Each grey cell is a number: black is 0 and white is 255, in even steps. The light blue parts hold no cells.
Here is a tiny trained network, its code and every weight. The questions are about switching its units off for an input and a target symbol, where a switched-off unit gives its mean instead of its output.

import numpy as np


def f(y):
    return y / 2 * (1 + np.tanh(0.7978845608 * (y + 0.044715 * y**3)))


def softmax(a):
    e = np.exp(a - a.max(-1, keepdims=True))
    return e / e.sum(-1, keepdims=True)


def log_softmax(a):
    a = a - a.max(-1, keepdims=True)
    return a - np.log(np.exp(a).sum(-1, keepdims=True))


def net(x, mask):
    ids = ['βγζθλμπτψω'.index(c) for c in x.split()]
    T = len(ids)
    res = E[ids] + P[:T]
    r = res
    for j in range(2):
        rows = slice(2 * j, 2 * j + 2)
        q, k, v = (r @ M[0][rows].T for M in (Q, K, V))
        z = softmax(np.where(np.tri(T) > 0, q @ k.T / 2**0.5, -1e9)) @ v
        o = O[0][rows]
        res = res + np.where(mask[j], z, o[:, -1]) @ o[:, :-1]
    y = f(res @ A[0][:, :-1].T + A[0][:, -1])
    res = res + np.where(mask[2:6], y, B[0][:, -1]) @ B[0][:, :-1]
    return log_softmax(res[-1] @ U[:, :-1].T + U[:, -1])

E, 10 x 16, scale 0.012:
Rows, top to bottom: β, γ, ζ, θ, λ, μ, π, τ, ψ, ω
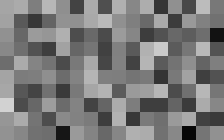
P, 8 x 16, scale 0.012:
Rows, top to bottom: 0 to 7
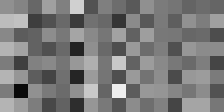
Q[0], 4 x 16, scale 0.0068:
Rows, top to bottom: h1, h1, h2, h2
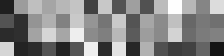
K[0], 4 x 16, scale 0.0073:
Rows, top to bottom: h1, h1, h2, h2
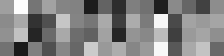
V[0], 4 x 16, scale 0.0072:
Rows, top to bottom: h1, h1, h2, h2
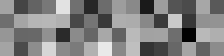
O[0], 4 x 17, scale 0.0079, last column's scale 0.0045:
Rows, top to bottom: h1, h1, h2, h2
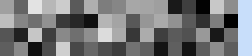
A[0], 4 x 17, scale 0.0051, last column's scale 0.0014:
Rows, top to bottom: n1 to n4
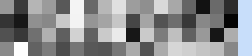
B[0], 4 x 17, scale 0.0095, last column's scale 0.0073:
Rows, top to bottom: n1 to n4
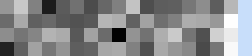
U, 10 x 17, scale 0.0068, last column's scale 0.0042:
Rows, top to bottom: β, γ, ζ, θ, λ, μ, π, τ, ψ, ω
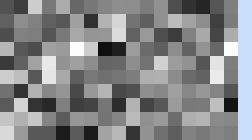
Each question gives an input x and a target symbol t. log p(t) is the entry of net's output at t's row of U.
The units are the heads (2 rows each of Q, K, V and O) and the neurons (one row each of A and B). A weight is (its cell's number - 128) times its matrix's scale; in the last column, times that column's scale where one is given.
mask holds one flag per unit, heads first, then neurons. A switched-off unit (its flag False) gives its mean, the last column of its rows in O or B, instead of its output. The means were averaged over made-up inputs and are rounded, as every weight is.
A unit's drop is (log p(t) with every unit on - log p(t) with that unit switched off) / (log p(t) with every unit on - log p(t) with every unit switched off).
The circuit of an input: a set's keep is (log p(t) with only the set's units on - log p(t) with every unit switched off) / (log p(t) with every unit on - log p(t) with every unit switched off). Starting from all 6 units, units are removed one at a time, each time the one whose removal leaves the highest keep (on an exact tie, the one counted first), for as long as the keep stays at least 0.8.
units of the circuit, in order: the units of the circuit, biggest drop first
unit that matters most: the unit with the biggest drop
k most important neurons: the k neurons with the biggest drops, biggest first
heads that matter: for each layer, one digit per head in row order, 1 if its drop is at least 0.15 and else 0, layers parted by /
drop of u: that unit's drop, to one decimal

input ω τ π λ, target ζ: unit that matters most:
h2
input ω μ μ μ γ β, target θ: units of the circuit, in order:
[h1 n2]
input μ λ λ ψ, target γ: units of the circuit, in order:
[h1 n4 h2]
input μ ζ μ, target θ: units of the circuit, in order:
[n2 h2]
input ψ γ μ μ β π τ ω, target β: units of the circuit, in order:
[h1 h2]
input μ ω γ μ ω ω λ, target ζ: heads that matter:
10
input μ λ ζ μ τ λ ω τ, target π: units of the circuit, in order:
[h2 n3]
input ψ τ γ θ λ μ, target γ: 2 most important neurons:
[n4 n3]
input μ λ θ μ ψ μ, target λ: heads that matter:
01
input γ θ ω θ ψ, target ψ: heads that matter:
01
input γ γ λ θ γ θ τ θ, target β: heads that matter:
11
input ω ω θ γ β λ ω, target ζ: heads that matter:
10
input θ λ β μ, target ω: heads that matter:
10
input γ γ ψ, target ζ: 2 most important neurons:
[n2 n3]
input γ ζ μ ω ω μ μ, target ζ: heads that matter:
10
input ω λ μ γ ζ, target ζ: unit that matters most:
h1
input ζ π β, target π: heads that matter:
01
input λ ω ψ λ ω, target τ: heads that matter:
01
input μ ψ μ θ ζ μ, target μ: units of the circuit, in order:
[h1 h2]
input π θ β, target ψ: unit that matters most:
h2
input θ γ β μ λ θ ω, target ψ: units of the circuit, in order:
[h2 n1 h1]
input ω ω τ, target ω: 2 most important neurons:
[n2 n1]
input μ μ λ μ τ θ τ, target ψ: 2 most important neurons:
[n1 n3]
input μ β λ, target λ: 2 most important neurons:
[n3 n4]
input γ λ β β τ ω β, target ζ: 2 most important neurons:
[n2 n3]
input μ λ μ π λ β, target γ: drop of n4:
0.3
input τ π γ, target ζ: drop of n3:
0.2
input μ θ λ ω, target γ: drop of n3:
0.1
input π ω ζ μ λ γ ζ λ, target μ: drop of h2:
0.3
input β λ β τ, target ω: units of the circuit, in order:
[h1]
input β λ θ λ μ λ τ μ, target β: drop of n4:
0.0
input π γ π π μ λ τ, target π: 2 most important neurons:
[n3 n2]
